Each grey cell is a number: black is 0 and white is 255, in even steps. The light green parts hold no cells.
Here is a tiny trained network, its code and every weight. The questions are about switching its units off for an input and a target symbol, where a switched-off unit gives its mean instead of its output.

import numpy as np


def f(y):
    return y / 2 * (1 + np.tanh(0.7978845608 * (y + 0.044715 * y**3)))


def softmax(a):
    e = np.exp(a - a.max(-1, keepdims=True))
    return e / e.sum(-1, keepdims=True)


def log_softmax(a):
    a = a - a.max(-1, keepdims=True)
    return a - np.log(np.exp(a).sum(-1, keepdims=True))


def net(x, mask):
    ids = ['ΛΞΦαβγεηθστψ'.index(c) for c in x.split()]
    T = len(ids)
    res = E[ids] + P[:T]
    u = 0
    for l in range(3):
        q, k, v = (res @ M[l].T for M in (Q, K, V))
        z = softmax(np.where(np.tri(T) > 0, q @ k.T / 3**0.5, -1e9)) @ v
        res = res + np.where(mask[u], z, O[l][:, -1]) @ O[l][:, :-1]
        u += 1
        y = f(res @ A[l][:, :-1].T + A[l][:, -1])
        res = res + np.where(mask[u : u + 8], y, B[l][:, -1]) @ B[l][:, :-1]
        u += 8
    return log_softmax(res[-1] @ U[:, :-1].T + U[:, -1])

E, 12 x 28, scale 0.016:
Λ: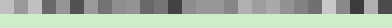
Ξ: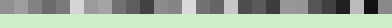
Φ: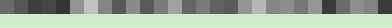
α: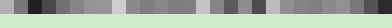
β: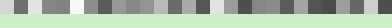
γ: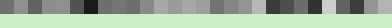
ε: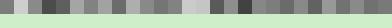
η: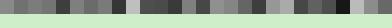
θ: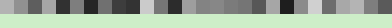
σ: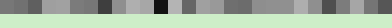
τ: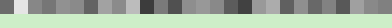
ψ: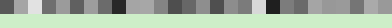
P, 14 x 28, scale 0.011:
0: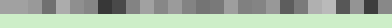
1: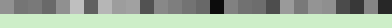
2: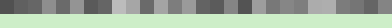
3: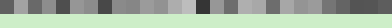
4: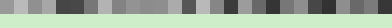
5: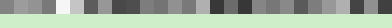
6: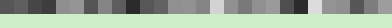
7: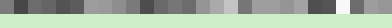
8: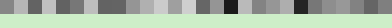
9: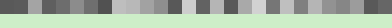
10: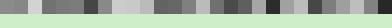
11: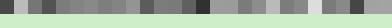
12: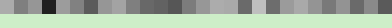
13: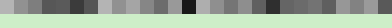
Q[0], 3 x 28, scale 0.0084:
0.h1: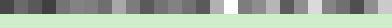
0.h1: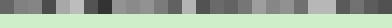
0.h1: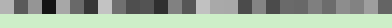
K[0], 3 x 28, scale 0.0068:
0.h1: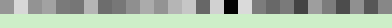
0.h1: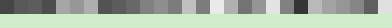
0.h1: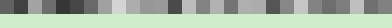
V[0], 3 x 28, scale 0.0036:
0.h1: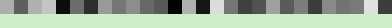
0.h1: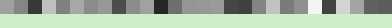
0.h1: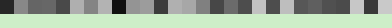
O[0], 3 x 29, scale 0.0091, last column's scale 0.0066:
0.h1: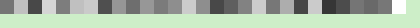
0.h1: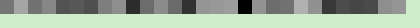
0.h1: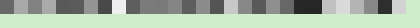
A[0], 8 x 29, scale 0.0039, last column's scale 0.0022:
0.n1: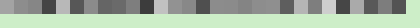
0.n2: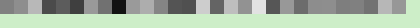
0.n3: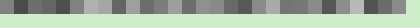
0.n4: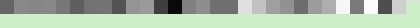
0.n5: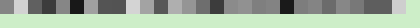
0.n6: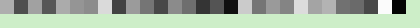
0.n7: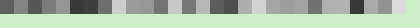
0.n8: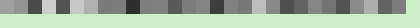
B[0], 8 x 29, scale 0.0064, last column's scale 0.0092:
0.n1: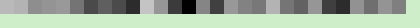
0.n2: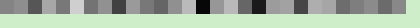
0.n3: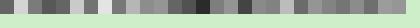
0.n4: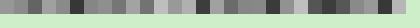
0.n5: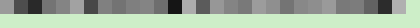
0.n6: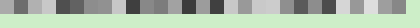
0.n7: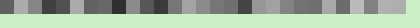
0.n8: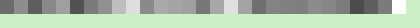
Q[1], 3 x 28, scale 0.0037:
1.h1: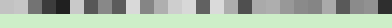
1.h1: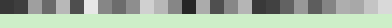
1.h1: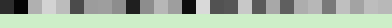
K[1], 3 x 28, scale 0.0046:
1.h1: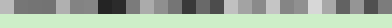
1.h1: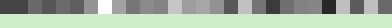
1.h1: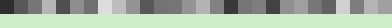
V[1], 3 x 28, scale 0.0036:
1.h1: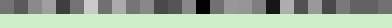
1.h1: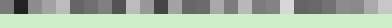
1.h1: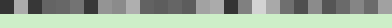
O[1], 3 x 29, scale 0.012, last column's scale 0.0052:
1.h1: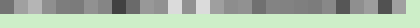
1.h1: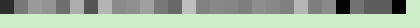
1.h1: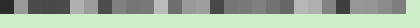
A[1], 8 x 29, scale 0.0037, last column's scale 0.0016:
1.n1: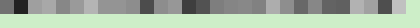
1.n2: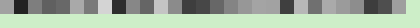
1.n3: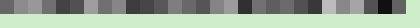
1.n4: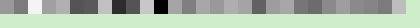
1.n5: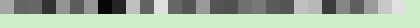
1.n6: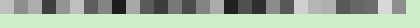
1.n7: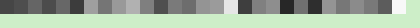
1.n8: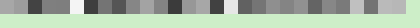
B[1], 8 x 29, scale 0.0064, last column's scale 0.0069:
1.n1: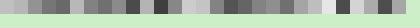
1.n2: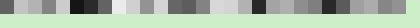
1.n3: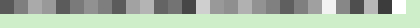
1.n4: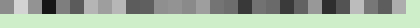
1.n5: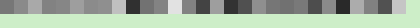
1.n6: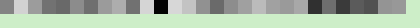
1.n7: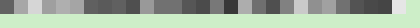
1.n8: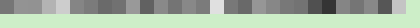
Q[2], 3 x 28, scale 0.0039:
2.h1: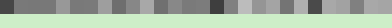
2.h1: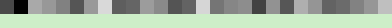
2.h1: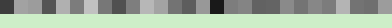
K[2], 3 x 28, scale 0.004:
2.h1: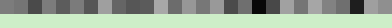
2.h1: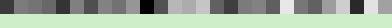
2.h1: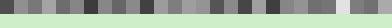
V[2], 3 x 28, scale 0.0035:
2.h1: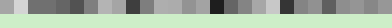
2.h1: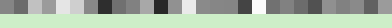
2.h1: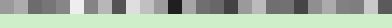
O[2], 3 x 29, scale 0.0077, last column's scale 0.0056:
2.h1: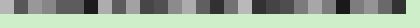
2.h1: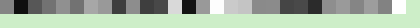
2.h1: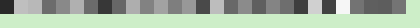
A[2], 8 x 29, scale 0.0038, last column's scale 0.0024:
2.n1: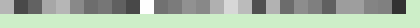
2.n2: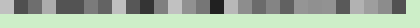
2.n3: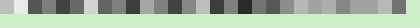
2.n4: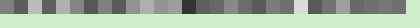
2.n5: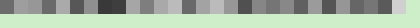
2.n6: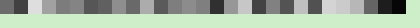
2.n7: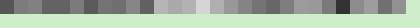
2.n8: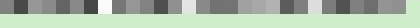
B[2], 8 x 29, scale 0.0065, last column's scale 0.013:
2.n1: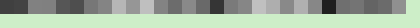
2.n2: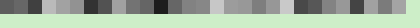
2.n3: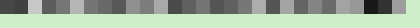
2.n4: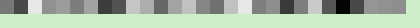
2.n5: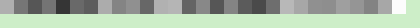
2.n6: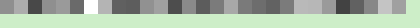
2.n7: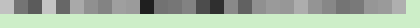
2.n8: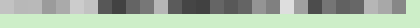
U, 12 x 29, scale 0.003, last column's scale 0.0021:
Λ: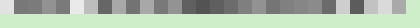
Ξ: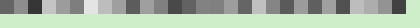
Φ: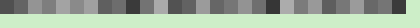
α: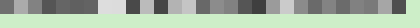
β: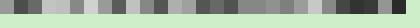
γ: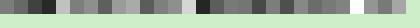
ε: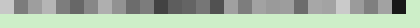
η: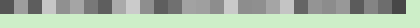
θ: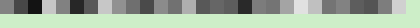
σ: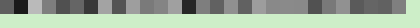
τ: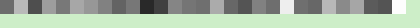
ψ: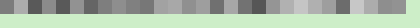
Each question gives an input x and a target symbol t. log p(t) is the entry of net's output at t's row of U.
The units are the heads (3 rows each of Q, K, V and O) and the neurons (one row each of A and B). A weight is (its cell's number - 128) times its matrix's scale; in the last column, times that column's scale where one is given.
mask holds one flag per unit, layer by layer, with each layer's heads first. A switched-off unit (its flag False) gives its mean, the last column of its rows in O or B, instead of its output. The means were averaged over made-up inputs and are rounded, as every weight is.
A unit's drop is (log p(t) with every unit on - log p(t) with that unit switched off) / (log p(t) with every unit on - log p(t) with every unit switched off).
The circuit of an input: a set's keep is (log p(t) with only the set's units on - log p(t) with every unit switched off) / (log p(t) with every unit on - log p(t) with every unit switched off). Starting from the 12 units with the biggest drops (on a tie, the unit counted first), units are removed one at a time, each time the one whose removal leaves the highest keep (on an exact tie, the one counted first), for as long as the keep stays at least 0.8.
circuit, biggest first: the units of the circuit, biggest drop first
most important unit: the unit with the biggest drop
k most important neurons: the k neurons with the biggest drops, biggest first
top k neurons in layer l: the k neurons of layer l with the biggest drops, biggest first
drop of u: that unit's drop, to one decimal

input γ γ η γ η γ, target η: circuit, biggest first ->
0.h1; 1.h1; 2.h1
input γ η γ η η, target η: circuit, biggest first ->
0.h1; 1.h1; 2.h1
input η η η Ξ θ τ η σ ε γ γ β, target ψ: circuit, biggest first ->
1.h1; 0.h1; 2.n5
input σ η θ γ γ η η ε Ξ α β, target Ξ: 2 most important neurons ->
1.n6; 2.n5
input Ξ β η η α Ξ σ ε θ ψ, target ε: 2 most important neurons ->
0.n2; 0.n1
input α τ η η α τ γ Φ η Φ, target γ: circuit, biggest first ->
1.h1; 0.h1
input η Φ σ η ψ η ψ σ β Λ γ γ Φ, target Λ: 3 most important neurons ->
0.n6; 2.n8; 2.n7
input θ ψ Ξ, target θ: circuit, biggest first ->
0.h1
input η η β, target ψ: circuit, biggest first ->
1.h1; 2.n5; 0.n5
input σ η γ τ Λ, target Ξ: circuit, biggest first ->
0.h1; 2.h1
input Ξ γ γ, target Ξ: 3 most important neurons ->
2.n6; 1.n3; 1.n7
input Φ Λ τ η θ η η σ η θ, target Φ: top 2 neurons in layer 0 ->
0.n1; 0.n5
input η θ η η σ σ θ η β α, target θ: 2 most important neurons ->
2.n7; 2.n5
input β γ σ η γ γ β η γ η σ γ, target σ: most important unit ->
2.h1
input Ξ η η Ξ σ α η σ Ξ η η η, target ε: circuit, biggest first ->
1.h1; 0.h1; 0.n1
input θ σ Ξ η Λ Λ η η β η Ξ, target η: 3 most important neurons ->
2.n2; 0.n8; 2.n5
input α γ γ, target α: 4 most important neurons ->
1.n6; 1.n5; 0.n7; 1.n2
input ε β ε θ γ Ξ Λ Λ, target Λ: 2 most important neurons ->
0.n1; 0.n5
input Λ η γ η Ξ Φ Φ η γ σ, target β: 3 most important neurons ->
2.n6; 0.n6; 1.n7
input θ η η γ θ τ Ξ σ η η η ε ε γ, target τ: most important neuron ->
2.n2
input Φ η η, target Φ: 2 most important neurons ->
2.n3; 1.n2
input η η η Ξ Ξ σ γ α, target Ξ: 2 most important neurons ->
2.n6; 1.n3
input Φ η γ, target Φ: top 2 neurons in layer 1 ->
1.n2; 1.n7
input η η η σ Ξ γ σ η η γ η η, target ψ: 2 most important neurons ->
2.n5; 2.n2
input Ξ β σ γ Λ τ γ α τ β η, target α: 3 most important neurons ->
1.n6; 1.n4; 1.n3
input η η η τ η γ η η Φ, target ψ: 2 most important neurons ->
1.n2; 2.n5
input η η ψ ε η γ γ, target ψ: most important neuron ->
2.n5
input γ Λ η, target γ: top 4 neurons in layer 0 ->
0.n1; 0.n7; 0.n8; 0.n6
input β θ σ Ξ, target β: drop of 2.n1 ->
0.1
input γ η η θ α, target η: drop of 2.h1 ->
0.2
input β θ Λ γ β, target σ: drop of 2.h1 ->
1.0
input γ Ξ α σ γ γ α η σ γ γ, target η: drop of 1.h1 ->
0.4
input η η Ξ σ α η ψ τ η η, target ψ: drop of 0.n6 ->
0.0
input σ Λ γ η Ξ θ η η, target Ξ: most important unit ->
0.h1
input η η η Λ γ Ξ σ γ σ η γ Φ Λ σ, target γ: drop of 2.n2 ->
0.1
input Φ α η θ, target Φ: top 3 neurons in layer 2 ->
2.n3; 2.n5; 2.n7
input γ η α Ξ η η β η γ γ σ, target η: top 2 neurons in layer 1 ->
1.n5; 1.n4
